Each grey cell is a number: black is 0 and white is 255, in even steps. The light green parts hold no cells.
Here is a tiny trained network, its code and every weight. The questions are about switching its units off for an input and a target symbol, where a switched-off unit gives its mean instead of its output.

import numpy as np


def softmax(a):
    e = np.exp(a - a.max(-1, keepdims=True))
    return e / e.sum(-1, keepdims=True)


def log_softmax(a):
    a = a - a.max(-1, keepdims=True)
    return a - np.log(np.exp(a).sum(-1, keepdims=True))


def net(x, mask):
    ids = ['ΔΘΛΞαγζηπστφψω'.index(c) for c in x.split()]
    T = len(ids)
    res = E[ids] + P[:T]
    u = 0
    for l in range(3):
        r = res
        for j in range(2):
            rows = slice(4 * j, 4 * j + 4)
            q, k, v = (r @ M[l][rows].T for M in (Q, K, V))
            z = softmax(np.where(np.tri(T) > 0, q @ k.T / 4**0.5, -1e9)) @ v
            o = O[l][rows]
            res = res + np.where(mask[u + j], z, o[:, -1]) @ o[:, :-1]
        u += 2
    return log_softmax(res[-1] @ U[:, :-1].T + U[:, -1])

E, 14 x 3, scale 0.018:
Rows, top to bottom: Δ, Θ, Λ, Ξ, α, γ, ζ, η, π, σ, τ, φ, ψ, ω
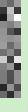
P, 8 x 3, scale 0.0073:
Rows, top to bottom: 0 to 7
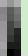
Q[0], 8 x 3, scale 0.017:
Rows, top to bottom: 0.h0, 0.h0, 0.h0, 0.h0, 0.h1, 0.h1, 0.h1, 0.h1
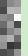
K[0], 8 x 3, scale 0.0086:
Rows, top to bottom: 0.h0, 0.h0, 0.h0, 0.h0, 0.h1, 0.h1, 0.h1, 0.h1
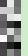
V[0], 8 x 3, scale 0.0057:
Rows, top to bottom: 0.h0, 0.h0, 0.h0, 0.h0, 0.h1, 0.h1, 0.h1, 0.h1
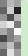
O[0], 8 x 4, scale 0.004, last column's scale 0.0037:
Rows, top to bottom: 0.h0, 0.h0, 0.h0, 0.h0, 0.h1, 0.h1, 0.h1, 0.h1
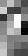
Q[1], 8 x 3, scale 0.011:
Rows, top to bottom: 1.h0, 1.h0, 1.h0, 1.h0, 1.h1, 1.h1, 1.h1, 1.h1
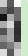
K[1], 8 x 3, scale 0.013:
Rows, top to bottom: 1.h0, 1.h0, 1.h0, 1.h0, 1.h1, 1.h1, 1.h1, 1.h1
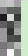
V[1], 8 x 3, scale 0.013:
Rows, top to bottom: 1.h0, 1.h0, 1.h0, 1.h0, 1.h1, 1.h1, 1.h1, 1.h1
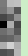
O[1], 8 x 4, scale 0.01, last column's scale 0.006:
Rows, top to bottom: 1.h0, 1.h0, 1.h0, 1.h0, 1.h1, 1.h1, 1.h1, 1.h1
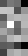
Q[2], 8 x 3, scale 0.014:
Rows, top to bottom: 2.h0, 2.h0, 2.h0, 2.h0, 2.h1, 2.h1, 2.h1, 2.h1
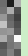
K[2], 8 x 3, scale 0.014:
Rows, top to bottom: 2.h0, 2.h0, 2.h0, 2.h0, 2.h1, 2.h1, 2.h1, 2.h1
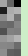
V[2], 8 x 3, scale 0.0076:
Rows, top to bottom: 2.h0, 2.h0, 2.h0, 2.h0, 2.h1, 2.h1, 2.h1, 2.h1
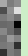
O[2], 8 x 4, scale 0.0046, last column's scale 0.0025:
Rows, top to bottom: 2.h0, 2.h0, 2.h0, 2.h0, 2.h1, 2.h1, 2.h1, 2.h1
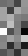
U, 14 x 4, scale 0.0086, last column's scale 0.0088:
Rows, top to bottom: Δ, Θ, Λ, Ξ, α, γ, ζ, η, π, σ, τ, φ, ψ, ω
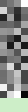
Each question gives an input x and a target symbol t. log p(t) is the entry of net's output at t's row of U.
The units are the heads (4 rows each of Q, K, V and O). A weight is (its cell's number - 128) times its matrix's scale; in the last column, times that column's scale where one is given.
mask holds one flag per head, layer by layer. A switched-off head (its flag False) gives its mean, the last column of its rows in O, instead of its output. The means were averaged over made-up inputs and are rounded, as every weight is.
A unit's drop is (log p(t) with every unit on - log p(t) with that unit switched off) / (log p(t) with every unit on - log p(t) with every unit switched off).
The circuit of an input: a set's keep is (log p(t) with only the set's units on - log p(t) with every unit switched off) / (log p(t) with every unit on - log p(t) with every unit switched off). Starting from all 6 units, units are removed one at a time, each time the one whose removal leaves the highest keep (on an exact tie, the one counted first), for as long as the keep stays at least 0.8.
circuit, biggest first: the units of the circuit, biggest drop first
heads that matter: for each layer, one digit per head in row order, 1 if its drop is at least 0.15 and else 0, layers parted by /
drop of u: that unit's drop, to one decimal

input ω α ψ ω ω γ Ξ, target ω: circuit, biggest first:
[1.h1; 2.h1; 0.h0]
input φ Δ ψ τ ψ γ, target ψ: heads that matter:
10 / 11 / 10
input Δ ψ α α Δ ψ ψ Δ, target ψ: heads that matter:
10 / 11 / 00
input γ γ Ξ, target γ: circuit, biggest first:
[1.h1; 1.h0; 0.h1]
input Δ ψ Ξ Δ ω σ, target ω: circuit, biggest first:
[1.h1; 1.h0]
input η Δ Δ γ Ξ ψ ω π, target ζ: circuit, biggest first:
[1.h0]
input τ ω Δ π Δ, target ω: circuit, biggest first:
[0.h0; 1.h1]
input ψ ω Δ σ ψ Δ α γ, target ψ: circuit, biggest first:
[1.h1; 1.h0]
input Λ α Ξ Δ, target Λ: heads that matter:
11 / 11 / 00
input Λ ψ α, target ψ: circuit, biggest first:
[2.h0; 1.h1]
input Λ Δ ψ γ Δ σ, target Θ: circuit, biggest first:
[0.h0; 1.h1]
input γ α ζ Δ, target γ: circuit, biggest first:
[1.h1; 0.h0; 1.h0; 0.h1]
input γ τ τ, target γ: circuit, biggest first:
[1.h1; 1.h0; 0.h1; 0.h0]
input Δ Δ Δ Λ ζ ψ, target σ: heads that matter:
00 / 10 / 01
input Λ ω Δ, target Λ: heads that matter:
11 / 11 / 01
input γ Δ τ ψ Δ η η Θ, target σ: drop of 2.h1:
0.0
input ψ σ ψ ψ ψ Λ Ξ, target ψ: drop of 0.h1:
0.1
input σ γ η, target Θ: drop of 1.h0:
0.2
